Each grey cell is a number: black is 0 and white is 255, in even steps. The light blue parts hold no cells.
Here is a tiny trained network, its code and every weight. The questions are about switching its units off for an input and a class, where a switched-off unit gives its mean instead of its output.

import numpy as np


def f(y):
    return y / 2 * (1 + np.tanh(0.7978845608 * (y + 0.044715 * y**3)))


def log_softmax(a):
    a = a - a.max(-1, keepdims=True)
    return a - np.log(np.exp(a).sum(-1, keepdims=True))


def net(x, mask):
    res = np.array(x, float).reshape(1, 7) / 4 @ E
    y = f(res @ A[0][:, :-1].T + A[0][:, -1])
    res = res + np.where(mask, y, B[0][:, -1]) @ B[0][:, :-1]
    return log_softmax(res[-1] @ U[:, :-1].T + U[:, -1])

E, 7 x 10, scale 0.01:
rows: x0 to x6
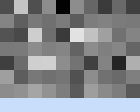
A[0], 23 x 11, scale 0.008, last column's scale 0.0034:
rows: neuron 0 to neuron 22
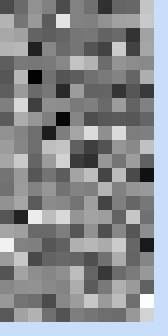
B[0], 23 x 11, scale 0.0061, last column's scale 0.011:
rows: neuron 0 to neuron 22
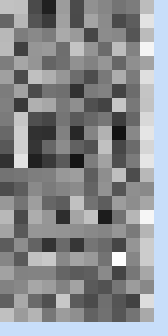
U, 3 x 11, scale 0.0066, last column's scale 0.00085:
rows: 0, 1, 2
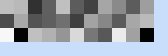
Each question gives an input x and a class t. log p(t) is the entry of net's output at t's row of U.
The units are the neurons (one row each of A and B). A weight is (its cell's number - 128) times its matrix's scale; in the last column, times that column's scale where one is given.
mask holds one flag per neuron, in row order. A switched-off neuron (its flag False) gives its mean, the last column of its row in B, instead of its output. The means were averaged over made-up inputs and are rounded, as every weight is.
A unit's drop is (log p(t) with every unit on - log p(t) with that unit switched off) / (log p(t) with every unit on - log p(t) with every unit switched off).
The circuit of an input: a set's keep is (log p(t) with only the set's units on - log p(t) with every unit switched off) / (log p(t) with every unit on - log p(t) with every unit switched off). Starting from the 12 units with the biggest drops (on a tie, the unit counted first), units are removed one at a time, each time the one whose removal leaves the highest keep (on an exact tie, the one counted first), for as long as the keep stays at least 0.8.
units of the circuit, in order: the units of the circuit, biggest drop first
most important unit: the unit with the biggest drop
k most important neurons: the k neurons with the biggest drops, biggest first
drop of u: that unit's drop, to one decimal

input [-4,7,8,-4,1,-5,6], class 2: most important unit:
neuron 15
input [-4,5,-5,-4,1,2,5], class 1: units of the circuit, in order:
neuron 11; neuron 2; neuron 5
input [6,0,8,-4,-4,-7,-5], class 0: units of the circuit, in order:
neuron 12; neuron 15
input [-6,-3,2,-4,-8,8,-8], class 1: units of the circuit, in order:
neuron 17; neuron 9
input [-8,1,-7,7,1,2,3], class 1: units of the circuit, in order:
neuron 11; neuron 15; neuron 2
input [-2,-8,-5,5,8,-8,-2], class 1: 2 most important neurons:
neuron 15; neuron 11
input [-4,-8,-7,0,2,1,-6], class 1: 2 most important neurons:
neuron 11; neuron 2
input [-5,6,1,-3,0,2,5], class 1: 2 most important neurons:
neuron 3; neuron 1
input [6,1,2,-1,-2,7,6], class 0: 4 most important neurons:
neuron 8; neuron 15; neuron 6; neuron 0
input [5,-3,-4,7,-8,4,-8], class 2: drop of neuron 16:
0.0
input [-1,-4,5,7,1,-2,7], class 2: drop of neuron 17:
0.1
